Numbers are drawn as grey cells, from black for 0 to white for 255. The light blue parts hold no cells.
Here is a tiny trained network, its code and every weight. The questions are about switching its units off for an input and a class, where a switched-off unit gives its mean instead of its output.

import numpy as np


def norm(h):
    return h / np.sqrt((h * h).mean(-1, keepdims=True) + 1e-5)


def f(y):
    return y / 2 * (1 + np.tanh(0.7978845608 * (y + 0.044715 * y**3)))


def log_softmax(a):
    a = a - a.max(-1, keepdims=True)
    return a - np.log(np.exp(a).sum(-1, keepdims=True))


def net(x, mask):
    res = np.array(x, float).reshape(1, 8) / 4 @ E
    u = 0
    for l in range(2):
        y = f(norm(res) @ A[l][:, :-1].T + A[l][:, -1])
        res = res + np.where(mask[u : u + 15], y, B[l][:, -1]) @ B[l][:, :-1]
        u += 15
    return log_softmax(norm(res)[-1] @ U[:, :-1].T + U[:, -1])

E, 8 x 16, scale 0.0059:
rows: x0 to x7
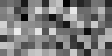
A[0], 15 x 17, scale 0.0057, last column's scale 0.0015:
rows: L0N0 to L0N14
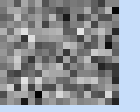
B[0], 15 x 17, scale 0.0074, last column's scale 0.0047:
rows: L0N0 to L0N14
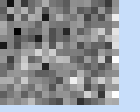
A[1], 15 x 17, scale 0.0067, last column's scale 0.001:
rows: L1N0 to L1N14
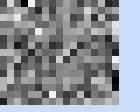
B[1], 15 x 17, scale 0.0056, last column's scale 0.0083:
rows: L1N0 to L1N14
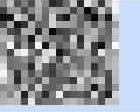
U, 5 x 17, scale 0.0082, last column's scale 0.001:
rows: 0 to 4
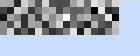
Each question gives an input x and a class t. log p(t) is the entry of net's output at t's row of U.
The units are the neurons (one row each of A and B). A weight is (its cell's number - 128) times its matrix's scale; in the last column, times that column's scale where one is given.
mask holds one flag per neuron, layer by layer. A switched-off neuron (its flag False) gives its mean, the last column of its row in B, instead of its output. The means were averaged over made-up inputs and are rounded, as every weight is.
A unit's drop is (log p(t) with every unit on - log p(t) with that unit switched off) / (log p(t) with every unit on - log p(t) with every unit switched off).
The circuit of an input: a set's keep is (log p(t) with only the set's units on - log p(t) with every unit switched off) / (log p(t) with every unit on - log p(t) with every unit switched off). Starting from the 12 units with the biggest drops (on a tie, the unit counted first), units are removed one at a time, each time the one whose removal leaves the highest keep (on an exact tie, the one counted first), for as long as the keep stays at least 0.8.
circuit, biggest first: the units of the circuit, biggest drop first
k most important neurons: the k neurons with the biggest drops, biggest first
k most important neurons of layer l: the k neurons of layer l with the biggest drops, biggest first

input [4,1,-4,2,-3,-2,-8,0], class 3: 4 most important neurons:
L1N13; L0N2; L0N9; L0N8
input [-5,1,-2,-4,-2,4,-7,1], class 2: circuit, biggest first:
L0N13
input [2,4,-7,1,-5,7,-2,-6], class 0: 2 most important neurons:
L0N4; L0N11
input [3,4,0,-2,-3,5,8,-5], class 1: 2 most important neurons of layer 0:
L0N8; L0N4
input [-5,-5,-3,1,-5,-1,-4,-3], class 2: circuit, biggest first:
L0N13; L1N1
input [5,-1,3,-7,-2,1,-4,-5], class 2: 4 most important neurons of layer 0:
L0N13; L0N4; L0N10; L0N1
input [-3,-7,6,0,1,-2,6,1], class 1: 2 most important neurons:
L0N8; L1N2
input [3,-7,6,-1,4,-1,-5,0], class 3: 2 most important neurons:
L0N4; L1N13
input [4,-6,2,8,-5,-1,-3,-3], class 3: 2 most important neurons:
L0N6; L0N4
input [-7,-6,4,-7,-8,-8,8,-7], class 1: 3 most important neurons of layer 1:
L1N2; L1N7; L1N1
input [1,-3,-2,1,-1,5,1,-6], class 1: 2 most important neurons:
L0N8; L1N2
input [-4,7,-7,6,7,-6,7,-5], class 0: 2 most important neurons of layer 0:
L0N11; L0N4
